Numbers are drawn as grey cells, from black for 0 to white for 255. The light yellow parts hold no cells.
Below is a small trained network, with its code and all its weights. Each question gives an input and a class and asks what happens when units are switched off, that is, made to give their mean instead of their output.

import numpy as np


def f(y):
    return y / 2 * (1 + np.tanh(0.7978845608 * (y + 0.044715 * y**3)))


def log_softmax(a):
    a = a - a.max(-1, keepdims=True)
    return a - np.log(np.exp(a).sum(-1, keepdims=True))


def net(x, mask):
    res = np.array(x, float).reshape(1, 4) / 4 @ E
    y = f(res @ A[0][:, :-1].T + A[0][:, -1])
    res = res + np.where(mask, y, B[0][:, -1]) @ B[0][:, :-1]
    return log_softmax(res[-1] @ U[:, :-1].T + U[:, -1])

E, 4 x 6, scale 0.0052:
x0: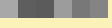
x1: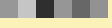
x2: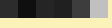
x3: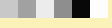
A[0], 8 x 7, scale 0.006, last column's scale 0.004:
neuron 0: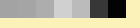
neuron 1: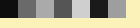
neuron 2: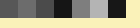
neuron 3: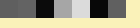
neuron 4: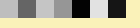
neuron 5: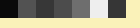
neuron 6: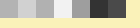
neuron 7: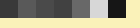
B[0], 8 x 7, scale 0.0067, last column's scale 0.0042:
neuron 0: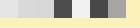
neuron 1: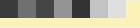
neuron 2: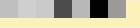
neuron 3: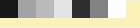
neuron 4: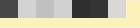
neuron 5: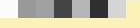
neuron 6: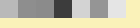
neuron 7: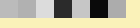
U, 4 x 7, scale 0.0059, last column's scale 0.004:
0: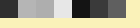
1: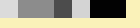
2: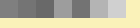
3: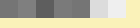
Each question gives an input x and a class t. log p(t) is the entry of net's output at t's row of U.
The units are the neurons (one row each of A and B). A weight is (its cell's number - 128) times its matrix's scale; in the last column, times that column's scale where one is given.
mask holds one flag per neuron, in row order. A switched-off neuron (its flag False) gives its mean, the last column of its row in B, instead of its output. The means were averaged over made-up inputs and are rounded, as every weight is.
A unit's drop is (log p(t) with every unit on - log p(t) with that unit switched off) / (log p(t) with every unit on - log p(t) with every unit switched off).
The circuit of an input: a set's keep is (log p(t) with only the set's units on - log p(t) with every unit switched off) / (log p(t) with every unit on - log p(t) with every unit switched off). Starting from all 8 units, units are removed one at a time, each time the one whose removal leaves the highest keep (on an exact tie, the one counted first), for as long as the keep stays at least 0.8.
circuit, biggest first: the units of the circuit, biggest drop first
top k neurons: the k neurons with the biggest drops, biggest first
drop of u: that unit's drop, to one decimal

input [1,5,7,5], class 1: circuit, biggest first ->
neuron 5; neuron 7
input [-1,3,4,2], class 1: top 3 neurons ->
neuron 3; neuron 1; neuron 5
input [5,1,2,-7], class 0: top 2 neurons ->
neuron 3; neuron 6
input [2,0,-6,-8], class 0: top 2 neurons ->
neuron 3; neuron 1
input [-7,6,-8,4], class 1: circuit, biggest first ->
neuron 6; neuron 0
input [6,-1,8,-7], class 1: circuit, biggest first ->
neuron 5
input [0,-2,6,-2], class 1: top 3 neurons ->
neuron 5; neuron 7; neuron 2
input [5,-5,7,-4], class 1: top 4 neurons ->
neuron 5; neuron 7; neuron 2; neuron 4
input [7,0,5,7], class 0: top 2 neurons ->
neuron 4; neuron 6
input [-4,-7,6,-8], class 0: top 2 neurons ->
neuron 3; neuron 1
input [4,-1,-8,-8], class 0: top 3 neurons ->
neuron 3; neuron 1; neuron 5
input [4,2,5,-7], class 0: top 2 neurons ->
neuron 3; neuron 6
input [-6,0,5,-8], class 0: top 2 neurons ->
neuron 3; neuron 1
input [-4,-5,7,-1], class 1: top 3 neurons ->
neuron 5; neuron 7; neuron 2
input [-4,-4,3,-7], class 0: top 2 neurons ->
neuron 3; neuron 6
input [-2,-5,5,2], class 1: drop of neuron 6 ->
-0.1
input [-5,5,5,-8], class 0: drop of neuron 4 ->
-0.1
